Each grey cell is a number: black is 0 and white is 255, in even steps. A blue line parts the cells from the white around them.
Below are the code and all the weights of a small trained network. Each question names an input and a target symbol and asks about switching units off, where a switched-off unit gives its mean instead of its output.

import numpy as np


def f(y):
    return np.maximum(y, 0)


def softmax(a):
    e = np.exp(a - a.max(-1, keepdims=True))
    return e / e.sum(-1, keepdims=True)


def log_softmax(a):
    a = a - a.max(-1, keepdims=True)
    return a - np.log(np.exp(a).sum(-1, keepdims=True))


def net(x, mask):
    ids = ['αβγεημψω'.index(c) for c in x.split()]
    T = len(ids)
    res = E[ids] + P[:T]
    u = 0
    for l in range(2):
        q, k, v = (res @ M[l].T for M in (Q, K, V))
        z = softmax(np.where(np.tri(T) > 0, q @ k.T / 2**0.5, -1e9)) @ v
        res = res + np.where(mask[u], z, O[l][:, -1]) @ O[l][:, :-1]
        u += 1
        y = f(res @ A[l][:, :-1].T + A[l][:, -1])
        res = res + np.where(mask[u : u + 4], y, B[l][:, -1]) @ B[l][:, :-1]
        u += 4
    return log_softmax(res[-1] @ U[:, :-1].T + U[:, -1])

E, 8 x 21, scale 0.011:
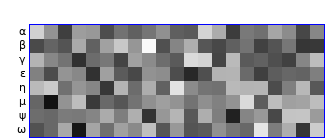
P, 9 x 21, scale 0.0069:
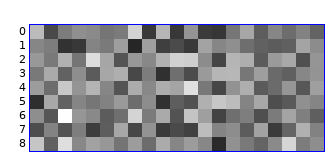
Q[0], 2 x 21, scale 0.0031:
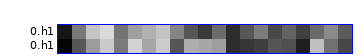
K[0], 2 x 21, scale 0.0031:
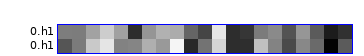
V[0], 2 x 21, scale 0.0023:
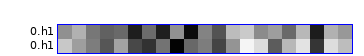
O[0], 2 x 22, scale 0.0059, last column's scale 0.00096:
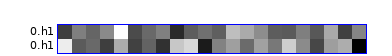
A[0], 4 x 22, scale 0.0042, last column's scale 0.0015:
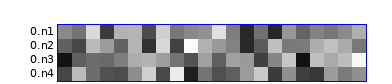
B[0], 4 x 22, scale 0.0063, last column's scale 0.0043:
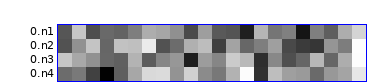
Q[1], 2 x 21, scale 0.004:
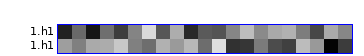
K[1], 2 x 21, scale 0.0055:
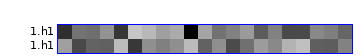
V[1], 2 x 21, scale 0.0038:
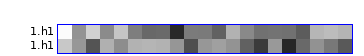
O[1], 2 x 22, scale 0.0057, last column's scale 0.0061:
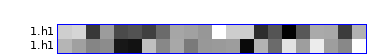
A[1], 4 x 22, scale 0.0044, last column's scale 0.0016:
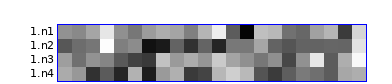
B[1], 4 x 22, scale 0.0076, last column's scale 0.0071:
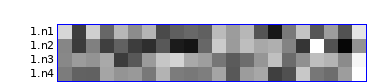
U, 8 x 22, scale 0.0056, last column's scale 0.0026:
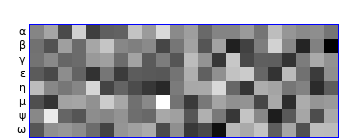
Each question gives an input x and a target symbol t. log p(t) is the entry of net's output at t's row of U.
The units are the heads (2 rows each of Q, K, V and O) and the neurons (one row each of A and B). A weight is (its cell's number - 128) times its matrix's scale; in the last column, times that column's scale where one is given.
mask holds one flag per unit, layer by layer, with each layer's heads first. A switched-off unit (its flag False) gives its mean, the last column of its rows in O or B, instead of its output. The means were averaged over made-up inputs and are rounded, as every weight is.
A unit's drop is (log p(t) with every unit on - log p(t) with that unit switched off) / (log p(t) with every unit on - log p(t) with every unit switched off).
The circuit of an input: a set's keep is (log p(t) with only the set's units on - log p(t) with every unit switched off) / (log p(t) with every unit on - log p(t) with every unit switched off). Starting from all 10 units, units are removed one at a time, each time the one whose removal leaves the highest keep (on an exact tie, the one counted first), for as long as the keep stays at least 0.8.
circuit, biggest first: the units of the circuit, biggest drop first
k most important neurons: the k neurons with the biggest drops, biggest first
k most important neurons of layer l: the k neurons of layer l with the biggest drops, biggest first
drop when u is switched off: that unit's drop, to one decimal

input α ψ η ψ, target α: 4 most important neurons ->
[0.n3; 1.n4; 1.n3; 1.n1]
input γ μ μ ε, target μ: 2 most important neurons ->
[0.n4; 0.n3]
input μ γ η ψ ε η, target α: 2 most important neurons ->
[0.n4; 0.n3]
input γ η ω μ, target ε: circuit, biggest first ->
[1.n2; 0.n4; 1.h1]
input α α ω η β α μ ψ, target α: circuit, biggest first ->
[0.n3; 1.h1; 1.n4; 1.n3]
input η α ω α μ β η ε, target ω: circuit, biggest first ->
[1.h1]
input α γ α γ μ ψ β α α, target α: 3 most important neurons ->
[1.n3; 0.n2; 1.n1]
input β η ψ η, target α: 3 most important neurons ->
[0.n3; 0.n2; 0.n4]
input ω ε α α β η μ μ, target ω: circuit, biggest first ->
[1.h1; 0.h1]
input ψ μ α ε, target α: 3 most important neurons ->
[0.n2; 0.n4; 0.n3]
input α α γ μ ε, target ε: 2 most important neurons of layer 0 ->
[0.n4; 0.n3]
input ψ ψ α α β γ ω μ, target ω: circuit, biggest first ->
[0.h1; 1.h1]
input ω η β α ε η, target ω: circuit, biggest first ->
[1.h1; 0.h1]
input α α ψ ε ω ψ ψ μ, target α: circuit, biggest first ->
[1.h1; 0.n3; 1.n3]
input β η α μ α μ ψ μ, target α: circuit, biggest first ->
[1.h1; 0.n3; 1.n3; 0.n2]
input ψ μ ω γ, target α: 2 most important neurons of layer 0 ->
[0.n2; 0.n4]
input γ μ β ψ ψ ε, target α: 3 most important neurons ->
[0.n3; 0.n2; 0.n4]
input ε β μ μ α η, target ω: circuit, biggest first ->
[1.h1]
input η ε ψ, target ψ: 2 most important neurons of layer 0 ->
[0.n2; 0.n3]
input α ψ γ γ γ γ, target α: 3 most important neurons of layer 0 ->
[0.n3; 0.n4; 0.n2]
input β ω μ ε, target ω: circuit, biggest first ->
[1.h1; 0.h1]
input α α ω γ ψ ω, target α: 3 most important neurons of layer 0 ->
[0.n2; 0.n3; 0.n4]
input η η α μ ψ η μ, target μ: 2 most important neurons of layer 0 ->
[0.n2; 0.n3]
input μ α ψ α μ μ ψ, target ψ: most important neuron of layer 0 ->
[0.n2]
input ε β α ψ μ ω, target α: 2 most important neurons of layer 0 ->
[0.n3; 0.n2]
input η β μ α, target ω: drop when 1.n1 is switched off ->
0.2
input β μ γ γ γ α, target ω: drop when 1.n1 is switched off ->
0.1
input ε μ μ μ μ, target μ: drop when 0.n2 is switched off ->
0.4
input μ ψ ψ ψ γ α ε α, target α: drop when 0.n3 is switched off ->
0.1
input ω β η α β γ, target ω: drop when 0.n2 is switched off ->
0.0
